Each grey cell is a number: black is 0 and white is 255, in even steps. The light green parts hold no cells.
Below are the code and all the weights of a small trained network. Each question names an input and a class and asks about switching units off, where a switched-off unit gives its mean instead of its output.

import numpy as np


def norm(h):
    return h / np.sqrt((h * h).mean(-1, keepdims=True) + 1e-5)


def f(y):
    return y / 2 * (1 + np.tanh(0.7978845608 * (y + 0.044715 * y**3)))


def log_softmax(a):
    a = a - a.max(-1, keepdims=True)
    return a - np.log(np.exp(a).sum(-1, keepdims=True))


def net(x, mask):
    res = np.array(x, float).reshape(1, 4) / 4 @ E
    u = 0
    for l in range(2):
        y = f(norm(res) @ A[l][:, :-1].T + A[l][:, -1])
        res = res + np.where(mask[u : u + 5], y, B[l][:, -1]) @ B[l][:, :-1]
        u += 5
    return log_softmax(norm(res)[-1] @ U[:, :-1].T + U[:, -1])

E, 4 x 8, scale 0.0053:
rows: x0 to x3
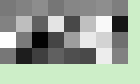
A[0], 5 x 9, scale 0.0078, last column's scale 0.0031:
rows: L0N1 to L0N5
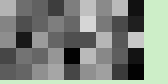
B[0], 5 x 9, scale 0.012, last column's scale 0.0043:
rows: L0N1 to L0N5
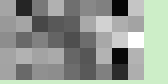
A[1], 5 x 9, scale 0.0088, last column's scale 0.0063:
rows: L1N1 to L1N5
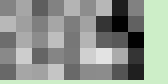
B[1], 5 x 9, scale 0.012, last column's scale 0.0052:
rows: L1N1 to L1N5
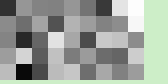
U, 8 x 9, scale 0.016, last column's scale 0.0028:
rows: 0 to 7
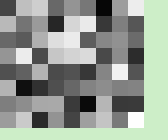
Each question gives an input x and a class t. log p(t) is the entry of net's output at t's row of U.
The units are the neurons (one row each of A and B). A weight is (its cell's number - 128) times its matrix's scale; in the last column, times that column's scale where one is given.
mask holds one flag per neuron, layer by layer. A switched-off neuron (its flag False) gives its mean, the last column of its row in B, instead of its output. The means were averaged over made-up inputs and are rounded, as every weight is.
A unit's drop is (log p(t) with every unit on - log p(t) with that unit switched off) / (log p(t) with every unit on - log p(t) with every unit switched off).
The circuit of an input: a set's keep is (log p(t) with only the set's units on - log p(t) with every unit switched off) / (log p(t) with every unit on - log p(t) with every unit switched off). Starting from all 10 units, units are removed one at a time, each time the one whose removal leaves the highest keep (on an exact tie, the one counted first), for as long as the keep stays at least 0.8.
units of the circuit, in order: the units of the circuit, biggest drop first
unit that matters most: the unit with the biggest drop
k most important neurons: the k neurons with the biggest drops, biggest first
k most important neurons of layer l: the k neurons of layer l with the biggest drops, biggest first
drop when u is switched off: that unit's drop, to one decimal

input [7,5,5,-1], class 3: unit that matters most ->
L1N1
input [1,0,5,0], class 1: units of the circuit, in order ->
L0N3, L1N2
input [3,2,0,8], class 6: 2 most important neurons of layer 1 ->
L1N1, L1N2
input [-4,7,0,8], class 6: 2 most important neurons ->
L0N5, L0N4
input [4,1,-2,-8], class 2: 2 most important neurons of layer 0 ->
L0N3, L0N2
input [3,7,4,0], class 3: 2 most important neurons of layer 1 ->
L1N1, L1N4
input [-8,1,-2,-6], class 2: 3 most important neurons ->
L0N3, L1N3, L1N1
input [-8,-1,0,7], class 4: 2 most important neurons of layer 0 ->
L0N3, L0N1
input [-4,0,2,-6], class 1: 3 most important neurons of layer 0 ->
L0N3, L0N2, L0N4
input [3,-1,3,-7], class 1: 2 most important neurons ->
L1N2, L0N4
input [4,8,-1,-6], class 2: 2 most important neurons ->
L1N5, L1N3
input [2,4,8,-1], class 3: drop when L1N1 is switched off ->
0.4
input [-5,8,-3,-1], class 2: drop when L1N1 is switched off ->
0.3
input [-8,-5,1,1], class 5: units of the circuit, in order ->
L1N1
